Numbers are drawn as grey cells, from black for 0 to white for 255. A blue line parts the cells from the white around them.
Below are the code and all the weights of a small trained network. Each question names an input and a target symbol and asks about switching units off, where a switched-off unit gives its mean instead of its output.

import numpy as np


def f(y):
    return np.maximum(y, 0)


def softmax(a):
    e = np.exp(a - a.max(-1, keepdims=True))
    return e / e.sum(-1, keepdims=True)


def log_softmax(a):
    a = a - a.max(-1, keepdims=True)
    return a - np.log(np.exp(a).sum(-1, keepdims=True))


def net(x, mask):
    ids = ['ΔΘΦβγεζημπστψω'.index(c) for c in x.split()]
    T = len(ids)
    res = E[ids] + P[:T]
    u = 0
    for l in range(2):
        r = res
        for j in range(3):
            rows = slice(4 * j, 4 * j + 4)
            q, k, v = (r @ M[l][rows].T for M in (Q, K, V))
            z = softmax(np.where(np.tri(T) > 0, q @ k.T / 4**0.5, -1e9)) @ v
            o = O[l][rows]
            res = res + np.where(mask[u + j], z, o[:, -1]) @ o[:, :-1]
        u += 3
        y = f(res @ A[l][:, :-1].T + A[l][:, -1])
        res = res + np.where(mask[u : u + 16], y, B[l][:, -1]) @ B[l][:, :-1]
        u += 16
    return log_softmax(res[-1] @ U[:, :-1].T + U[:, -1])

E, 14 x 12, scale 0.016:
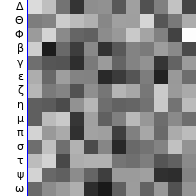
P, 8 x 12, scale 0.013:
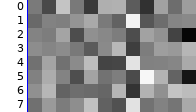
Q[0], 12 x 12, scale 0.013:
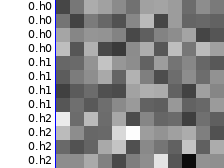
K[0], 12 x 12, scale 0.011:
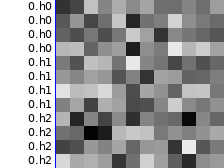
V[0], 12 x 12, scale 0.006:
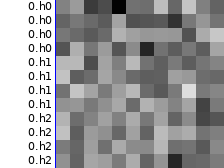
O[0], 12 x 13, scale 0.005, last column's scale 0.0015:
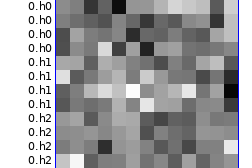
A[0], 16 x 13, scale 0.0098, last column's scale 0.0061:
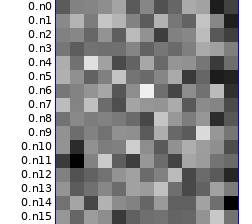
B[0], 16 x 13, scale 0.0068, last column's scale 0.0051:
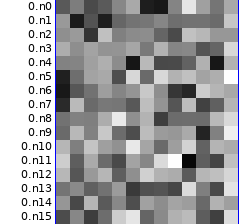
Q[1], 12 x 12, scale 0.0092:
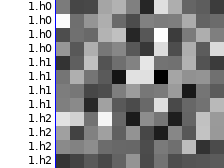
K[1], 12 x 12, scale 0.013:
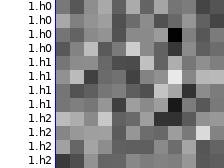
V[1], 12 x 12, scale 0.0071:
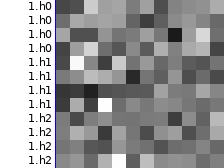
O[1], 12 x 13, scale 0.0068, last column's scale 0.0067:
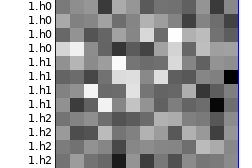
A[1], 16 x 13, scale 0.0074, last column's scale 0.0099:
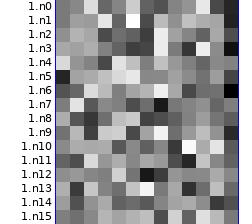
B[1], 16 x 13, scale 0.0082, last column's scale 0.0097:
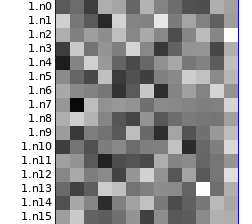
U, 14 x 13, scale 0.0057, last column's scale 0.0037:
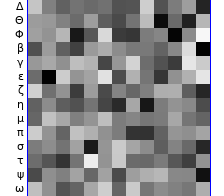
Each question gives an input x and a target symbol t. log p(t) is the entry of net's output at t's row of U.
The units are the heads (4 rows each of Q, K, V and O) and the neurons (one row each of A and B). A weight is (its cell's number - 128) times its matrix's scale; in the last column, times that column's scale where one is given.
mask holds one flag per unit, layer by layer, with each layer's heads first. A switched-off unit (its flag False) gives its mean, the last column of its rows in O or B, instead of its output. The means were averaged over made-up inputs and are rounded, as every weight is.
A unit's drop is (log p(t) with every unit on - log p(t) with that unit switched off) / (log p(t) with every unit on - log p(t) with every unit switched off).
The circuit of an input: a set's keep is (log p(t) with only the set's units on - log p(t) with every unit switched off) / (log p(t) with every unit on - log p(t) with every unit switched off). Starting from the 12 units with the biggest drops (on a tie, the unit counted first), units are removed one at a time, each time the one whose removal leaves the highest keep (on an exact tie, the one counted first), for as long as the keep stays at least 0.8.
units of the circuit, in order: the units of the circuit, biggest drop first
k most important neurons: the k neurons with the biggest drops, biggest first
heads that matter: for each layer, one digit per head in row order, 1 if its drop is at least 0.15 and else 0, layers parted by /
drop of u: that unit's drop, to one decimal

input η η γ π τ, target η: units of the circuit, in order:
(1.h1, 0.n11, 0.n10, 1.h0)
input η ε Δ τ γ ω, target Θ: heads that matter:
001 / 110
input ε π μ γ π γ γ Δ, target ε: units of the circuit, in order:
(1.n9, 1.h1, 0.n4)
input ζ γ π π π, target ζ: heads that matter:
000 / 110
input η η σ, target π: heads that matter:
000 / 010
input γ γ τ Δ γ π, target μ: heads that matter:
000 / 110
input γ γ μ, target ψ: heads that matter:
000 / 010
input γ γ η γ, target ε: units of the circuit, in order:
(1.n13, 0.h1, 1.h1, 0.h0)
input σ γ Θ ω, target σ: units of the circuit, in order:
(0.n11, 1.h1)
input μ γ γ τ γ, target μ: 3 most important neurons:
(1.n3, 1.n2, 1.n4)
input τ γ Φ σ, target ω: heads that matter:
001 / 000
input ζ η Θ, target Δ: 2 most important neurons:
(1.n9, 0.n4)
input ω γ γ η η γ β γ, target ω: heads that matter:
100 / 110
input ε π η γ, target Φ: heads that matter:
010 / 000
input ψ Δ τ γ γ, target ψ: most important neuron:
(1.n5)
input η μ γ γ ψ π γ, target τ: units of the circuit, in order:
(0.h1, 0.n7, 1.h0, 0.n5)
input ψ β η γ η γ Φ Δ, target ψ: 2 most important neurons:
(1.n5, 0.n6)
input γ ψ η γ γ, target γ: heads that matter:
000 / 010
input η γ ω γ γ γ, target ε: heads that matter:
000 / 000
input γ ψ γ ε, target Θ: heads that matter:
101 / 000
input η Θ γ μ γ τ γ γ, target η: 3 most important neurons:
(0.n11, 0.n10, 0.n13)
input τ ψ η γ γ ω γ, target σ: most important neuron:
(0.n7)
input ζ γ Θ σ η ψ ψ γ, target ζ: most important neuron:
(0.n6)
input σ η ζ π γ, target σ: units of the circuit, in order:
(1.h1, 0.h0, 1.h0)
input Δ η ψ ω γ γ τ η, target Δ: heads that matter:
000 / 110
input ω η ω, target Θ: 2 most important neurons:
(0.n4, 0.n8)
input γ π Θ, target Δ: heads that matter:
100 / 010
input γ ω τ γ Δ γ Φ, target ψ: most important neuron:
(1.n5)
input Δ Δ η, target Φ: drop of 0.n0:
0.2
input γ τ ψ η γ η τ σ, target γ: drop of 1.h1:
0.2
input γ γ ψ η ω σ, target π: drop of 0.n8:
0.4
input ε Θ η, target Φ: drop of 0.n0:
0.3
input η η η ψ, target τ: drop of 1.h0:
0.4
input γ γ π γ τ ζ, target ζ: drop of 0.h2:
0.0
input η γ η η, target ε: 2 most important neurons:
(0.n11, 0.n0)
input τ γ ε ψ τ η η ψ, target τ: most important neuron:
(0.n6)
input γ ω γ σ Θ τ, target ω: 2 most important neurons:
(0.n5, 1.n1)
